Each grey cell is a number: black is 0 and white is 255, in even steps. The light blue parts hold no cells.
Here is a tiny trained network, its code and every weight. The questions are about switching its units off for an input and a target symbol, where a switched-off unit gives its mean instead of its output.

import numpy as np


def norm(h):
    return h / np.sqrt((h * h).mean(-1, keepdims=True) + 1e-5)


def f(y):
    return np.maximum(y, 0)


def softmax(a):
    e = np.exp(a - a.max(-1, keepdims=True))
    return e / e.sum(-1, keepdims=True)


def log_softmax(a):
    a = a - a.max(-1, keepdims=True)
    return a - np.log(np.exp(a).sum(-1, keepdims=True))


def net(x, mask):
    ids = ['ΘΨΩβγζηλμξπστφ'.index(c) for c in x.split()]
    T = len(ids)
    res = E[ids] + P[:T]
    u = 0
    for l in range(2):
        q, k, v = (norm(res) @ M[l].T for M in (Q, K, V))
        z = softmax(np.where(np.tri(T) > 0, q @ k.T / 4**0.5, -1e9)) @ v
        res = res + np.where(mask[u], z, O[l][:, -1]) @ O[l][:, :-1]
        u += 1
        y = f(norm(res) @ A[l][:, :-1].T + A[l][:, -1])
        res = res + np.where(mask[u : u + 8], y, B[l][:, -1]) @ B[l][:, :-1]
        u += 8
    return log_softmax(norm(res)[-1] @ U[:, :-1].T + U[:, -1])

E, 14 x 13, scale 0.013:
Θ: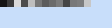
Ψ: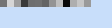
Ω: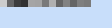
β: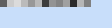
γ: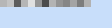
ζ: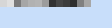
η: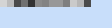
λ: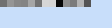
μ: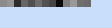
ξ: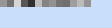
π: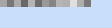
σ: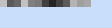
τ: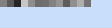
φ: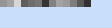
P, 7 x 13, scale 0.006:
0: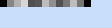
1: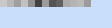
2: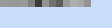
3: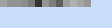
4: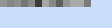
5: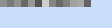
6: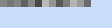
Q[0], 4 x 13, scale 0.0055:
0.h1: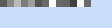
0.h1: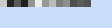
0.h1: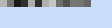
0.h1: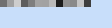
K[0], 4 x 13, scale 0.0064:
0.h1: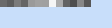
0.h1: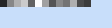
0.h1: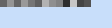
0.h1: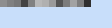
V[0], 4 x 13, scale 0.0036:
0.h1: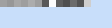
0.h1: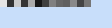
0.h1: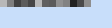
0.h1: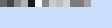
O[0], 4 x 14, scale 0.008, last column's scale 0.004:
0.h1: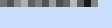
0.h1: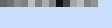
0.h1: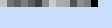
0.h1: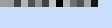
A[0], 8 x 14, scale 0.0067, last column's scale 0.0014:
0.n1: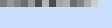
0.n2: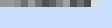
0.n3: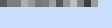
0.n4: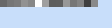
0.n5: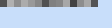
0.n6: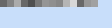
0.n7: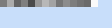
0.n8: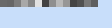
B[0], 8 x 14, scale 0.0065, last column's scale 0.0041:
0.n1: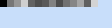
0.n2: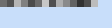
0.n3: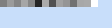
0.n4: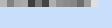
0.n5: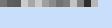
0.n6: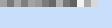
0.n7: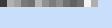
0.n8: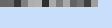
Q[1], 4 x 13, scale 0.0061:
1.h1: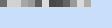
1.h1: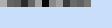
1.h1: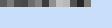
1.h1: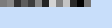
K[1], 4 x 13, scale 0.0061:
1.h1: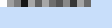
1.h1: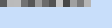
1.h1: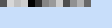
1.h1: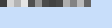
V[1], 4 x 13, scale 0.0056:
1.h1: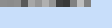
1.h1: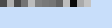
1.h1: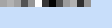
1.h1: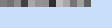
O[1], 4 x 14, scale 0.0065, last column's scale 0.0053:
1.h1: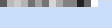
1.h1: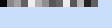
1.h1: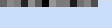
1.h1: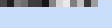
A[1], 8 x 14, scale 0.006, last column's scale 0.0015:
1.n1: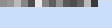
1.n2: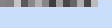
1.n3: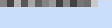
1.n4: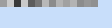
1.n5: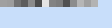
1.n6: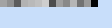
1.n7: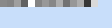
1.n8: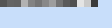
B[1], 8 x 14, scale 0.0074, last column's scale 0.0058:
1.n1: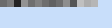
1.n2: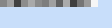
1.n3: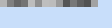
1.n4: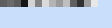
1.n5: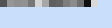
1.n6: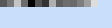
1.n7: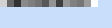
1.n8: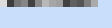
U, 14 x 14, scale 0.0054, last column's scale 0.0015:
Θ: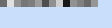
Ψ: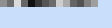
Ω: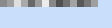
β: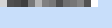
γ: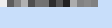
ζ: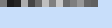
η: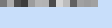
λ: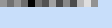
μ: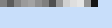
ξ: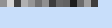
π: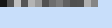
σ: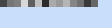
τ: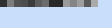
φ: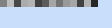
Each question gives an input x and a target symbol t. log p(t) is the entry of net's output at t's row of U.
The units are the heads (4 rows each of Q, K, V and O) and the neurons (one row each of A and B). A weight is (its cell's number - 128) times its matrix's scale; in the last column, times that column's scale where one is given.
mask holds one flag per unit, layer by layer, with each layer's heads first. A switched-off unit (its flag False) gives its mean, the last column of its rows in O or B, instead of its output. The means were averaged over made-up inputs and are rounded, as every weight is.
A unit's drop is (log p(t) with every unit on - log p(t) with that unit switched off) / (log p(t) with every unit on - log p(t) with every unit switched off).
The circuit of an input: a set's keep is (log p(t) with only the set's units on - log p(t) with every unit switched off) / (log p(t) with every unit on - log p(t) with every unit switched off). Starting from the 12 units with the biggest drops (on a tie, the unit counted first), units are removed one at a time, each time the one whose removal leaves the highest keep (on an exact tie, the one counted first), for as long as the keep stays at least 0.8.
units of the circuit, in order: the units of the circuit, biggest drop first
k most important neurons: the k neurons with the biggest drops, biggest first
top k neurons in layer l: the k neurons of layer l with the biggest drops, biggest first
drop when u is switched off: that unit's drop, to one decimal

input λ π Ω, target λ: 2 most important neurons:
[1.n6, 0.n4]
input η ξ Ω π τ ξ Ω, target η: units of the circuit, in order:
[0.h1, 1.n7]
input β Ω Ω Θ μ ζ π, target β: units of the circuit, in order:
[0.h1, 1.h1, 1.n7]
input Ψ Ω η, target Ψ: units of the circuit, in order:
[1.h1, 0.h1]
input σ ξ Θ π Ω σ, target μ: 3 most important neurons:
[1.n6, 0.n1, 1.n5]
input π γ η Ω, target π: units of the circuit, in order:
[0.h1, 1.h1]
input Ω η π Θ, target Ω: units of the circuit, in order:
[1.h1, 0.h1]
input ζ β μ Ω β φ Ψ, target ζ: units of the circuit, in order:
[0.h1, 1.h1]
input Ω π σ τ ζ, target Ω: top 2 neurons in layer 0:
[0.n1, 0.n3]
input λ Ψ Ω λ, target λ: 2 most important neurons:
[0.n4, 0.n2]
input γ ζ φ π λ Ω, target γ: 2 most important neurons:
[0.n4, 1.n4]
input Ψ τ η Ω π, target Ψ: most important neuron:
[0.n3]
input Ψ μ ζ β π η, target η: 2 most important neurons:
[1.n4, 0.n7]
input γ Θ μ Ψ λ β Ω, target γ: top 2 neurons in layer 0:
[0.n4, 0.n3]
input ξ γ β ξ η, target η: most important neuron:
[1.n4]
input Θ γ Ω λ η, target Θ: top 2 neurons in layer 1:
[1.n7, 1.n6]
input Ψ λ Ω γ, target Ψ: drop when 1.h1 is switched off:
0.8
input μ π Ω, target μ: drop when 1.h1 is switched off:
1.2
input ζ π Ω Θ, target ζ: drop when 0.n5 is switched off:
0.0
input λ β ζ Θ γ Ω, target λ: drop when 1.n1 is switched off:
0.1
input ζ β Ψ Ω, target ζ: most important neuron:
[1.n6]
